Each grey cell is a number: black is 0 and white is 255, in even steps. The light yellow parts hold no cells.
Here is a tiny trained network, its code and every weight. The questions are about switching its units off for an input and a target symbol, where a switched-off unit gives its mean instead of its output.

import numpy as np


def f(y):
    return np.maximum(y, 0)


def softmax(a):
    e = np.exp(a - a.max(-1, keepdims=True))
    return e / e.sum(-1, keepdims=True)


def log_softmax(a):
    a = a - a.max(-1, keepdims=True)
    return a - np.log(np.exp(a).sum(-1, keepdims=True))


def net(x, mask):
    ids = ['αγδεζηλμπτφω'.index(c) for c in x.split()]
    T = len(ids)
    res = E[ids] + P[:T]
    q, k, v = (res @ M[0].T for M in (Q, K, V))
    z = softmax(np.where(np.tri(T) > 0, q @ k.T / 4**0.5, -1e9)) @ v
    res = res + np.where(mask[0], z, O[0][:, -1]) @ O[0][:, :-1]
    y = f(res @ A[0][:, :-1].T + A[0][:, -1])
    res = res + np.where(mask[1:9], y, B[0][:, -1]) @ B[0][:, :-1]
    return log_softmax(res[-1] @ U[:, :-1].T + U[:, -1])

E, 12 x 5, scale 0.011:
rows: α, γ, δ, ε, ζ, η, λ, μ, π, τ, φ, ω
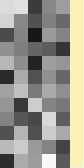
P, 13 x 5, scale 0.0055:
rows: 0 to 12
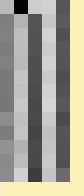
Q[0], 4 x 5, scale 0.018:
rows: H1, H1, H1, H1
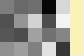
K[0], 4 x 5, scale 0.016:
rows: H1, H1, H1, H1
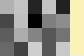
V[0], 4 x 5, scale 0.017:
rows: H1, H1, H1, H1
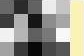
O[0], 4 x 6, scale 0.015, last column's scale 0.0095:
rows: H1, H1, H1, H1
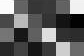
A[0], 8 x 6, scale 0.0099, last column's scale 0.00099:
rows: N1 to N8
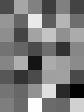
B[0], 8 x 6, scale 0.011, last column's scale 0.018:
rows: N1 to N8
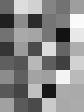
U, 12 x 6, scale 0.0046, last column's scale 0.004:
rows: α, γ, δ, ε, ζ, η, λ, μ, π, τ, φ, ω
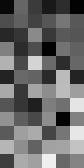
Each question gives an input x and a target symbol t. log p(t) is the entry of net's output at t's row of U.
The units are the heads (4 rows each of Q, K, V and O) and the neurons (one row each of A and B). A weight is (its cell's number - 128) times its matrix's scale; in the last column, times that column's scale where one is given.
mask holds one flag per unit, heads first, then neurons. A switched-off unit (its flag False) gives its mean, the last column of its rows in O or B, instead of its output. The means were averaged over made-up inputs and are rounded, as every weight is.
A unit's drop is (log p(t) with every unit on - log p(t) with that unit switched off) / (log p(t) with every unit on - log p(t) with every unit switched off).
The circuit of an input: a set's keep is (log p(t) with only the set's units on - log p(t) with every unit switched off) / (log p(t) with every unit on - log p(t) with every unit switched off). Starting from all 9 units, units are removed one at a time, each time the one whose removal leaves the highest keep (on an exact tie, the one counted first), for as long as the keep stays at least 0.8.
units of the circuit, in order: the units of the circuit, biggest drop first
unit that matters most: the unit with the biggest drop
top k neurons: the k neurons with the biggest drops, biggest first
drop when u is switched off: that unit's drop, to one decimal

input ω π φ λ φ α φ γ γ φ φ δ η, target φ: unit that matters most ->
H1
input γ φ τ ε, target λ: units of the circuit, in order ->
[N6 H1]
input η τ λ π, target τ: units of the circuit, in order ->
[H1 N1]
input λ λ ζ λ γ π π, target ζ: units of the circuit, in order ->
[H1 N2 N7]
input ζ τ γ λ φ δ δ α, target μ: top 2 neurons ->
[N4 N6]
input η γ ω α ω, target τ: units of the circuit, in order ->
[H1 N1]
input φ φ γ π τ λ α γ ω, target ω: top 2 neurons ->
[N3 N8]
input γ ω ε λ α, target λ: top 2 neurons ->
[N6 N2]
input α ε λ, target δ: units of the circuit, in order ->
[N7 H1]
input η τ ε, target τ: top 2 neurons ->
[N1 N2]
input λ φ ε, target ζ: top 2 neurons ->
[N2 N7]
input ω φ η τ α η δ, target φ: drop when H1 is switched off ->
0.8
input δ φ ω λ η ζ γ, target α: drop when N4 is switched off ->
0.1
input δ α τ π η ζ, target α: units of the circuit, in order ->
[H1]
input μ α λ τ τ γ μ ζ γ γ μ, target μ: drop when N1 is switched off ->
0.2
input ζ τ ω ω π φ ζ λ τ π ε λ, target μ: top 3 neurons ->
[N4 N6 N3]
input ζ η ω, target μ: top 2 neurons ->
[N4 N6]
